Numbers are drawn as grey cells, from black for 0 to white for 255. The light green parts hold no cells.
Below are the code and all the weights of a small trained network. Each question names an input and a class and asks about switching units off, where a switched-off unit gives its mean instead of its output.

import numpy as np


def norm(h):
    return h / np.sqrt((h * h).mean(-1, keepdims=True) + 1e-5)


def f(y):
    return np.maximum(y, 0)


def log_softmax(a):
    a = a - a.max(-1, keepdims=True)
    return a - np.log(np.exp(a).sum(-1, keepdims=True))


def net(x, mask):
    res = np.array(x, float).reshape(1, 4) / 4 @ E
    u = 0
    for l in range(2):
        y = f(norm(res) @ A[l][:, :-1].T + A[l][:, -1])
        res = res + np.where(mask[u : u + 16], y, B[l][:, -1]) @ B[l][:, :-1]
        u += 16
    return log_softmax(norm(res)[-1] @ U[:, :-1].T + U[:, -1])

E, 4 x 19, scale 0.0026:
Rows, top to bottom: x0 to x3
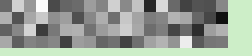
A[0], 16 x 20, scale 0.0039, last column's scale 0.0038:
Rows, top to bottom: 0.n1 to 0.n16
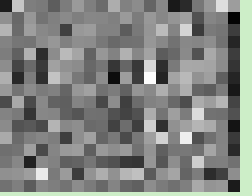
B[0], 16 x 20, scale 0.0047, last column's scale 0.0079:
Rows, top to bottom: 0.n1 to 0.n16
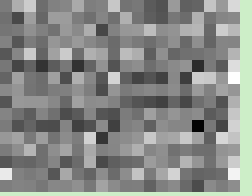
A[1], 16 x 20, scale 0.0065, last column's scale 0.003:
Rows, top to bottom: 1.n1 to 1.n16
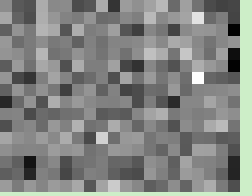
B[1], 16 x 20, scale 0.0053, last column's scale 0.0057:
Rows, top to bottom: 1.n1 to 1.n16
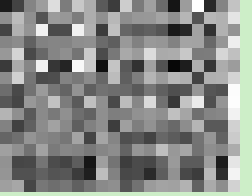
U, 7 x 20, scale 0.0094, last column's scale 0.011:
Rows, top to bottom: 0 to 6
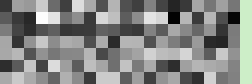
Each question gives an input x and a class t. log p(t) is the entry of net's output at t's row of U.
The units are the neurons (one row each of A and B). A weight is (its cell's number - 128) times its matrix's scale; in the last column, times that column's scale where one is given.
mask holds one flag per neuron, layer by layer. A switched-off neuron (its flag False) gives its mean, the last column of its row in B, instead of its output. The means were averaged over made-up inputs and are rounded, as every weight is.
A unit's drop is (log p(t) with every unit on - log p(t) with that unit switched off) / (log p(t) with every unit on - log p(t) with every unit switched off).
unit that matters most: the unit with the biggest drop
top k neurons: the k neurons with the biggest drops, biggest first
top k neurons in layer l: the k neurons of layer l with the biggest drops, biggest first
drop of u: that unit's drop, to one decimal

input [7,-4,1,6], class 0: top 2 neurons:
(0.n15 0.n1)
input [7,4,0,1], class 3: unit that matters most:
0.n7
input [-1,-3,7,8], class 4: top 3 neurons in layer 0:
(0.n12 0.n7 0.n3)
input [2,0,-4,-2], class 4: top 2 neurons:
(0.n15 0.n7)
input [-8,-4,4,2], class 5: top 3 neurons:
(0.n5 1.n9 0.n13)
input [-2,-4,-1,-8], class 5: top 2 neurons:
(0.n7 1.n9)
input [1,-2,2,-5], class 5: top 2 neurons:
(0.n15 0.n7)
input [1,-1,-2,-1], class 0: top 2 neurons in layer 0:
(0.n9 0.n6)
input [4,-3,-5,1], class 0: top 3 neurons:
(0.n9 0.n6 0.n11)
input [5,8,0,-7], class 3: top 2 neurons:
(0.n7 1.n1)
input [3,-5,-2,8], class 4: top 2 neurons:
(0.n12 0.n7)
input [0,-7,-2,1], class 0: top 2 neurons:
(0.n9 0.n1)
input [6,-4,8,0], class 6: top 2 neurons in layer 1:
(1.n1 1.n16)
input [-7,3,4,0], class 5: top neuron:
(0.n5)
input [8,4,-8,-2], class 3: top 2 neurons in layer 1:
(1.n12 1.n1)
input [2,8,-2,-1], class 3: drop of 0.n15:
0.1
